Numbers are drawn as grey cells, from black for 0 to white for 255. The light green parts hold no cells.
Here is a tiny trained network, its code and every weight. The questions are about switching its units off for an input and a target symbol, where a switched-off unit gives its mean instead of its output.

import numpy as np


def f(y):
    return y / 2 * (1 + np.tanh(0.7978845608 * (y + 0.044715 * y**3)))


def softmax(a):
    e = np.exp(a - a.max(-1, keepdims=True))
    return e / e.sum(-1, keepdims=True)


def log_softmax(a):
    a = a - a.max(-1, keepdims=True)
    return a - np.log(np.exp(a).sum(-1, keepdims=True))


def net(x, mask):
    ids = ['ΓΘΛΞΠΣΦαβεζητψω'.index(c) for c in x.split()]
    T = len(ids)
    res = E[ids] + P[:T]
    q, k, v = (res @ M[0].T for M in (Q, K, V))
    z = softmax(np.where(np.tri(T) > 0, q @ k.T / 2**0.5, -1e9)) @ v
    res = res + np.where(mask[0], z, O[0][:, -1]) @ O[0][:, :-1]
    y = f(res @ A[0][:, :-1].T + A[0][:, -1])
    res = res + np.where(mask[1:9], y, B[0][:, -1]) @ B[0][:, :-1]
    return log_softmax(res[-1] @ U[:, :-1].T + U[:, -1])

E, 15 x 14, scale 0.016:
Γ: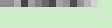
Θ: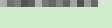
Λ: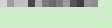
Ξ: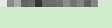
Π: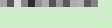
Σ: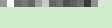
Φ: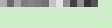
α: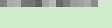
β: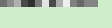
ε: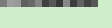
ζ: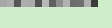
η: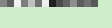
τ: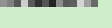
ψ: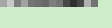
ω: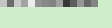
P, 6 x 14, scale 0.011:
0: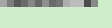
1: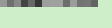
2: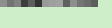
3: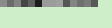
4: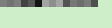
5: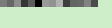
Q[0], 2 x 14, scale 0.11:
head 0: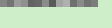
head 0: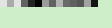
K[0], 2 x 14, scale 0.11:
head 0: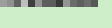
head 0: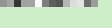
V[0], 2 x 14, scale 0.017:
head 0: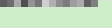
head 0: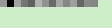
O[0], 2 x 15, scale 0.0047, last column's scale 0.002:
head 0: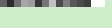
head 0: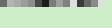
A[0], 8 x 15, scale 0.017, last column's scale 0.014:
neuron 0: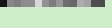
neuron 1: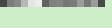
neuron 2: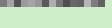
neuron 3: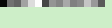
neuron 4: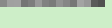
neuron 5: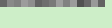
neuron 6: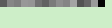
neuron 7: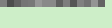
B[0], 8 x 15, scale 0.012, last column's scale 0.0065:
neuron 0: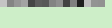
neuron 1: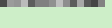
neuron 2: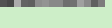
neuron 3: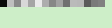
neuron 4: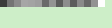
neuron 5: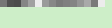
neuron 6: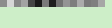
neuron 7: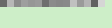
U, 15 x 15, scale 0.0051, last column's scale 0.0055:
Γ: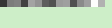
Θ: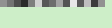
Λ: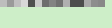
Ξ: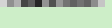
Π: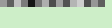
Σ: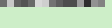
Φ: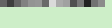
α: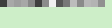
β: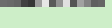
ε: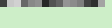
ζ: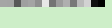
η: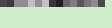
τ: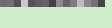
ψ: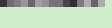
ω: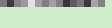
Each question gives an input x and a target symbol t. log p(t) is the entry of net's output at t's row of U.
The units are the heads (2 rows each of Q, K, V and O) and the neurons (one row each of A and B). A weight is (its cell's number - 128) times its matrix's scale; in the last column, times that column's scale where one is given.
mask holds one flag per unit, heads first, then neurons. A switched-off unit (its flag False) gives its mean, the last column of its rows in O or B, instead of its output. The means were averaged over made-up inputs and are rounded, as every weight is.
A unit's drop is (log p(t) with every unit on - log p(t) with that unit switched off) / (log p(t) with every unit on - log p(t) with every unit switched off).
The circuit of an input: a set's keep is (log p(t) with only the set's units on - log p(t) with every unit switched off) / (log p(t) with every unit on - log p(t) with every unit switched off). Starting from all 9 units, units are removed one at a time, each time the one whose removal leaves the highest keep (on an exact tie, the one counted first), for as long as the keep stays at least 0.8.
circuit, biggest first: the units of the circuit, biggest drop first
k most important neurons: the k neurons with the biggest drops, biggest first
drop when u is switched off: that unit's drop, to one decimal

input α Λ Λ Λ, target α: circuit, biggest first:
(head 0; neuron 7)
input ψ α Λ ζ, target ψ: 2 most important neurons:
(neuron 4; neuron 0)
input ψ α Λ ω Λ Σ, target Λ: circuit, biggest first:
(neuron 0; head 0)
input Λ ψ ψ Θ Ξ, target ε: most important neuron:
(neuron 4)
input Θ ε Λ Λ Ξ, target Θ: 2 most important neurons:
(neuron 5; neuron 4)
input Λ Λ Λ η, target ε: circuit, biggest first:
(head 0; neuron 5)
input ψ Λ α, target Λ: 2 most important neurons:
(neuron 0; neuron 4)
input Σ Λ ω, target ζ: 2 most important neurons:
(neuron 7; neuron 4)
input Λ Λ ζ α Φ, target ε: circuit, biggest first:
(head 0; neuron 4)
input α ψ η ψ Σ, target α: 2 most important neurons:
(neuron 7; neuron 5)
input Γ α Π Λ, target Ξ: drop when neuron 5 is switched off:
0.4
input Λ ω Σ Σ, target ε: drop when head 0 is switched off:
1.3
